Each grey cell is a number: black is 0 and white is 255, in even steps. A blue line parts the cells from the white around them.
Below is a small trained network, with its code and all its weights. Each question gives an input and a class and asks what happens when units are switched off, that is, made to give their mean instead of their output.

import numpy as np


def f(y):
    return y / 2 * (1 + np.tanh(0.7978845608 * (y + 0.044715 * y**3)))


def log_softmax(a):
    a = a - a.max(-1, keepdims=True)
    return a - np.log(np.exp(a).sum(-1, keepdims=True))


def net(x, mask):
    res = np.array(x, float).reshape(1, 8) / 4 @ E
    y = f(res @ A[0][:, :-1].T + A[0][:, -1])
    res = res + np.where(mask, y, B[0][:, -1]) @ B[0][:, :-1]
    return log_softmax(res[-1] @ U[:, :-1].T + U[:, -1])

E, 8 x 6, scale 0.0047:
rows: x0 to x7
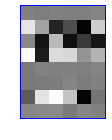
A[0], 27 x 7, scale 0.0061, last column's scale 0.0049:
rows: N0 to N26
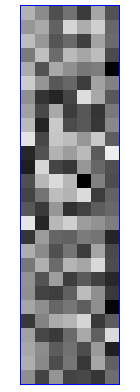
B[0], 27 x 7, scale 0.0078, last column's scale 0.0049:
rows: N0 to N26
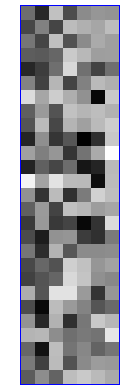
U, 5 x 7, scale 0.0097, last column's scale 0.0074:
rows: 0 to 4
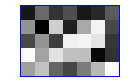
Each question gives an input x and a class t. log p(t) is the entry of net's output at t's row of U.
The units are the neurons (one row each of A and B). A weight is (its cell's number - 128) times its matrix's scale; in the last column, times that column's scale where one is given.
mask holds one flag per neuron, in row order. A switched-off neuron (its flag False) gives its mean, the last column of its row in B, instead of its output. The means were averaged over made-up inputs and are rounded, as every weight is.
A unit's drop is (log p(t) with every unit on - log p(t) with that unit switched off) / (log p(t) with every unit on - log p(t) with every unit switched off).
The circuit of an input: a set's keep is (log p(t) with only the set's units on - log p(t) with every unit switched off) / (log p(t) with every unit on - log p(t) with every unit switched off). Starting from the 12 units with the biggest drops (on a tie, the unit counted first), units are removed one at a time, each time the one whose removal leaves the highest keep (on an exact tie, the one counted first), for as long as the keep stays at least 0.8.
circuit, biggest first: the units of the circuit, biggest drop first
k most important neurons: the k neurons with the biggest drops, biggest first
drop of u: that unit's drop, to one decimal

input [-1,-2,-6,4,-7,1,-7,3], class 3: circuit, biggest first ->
N6
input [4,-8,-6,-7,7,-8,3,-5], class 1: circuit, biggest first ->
N22, N13
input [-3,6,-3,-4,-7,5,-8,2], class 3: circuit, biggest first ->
N6, N20
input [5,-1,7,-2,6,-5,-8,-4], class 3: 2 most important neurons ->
N6, N20
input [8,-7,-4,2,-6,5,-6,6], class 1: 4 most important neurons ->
N13, N22, N10, N12
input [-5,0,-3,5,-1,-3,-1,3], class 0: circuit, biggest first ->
N9, N15
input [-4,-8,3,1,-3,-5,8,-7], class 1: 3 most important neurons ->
N13, N22, N10
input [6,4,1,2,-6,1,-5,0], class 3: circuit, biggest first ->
N6, N20
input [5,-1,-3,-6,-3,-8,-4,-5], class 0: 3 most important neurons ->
N11, N12, N16
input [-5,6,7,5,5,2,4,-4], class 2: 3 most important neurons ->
N8, N7, N26
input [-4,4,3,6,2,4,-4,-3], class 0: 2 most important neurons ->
N15, N9
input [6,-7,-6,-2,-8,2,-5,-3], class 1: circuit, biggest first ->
N22, N13
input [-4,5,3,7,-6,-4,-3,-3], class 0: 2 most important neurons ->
N15, N9
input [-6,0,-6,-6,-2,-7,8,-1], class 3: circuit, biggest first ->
N12
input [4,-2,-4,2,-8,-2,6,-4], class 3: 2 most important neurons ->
N12, N8
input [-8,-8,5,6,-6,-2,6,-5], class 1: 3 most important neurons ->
N13, N22, N10
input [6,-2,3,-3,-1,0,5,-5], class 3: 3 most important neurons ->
N12, N15, N9
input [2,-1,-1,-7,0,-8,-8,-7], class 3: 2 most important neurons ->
N6, N20
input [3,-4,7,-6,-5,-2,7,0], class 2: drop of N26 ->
0.2
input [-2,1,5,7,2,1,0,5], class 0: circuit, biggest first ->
N15
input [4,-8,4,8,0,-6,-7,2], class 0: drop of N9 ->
0.6
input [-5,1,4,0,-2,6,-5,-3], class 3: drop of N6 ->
0.4
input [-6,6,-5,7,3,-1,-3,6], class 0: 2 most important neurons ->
N9, N15
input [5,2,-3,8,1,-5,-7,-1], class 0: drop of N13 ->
0.0
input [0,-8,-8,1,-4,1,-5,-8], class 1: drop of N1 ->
-0.1
